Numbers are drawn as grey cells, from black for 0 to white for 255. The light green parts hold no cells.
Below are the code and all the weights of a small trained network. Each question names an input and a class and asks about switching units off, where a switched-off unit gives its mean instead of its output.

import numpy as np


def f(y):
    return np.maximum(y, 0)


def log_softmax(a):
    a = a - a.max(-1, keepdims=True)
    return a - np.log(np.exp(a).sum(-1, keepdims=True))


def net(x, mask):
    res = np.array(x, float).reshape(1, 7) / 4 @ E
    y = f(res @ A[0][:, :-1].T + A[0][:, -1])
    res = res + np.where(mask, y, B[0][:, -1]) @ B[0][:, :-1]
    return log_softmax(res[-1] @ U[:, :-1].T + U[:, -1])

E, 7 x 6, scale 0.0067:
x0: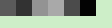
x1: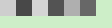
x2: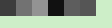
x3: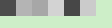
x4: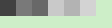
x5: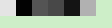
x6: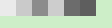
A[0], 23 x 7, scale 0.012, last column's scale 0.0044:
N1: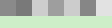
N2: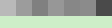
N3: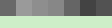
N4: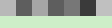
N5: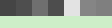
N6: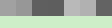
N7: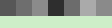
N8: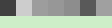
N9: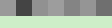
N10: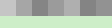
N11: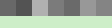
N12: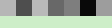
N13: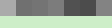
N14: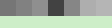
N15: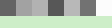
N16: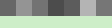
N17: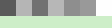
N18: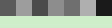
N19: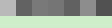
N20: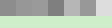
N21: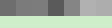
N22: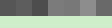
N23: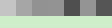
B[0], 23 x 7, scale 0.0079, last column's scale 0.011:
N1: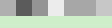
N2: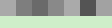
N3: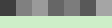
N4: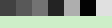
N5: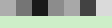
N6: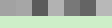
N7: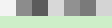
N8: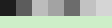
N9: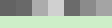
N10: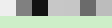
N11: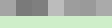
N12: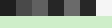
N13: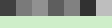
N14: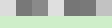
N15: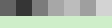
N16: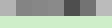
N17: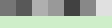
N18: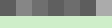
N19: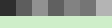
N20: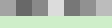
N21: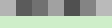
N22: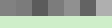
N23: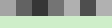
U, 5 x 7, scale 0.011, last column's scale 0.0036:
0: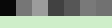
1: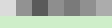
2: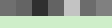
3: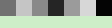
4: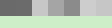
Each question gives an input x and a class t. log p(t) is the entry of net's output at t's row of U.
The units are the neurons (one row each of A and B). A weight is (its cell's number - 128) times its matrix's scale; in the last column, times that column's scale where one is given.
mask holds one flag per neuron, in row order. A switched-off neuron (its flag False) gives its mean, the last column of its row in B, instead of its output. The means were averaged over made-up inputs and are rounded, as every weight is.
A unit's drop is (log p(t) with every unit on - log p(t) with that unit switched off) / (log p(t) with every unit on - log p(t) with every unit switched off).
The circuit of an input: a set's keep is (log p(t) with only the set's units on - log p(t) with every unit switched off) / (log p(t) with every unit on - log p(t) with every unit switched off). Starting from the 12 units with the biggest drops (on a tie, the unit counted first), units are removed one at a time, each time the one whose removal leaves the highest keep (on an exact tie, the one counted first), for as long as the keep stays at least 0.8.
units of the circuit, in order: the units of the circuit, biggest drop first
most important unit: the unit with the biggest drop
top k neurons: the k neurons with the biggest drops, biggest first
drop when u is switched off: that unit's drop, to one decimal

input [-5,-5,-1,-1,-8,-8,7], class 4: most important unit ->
N8
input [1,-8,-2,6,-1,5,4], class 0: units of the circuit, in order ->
[N7, N10]
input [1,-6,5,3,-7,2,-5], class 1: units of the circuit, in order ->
[N7, N12]
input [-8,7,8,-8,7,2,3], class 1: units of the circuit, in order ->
[N14, N7]
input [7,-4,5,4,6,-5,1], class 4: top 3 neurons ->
[N12, N4, N13]
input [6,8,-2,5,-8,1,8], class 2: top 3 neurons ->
[N23, N10, N8]
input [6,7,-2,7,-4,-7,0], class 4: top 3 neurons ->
[N1, N13, N15]
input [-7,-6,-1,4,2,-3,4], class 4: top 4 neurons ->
[N8, N17, N5, N7]
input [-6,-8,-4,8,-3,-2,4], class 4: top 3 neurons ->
[N8, N17, N5]
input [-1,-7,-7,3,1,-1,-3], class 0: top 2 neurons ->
[N18, N7]
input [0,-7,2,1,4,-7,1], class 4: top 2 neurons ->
[N12, N4]
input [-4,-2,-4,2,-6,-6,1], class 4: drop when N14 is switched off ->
0.0
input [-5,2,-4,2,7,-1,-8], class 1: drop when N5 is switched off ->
0.1
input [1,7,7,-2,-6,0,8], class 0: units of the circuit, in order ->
[N12]
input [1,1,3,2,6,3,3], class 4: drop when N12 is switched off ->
0.2
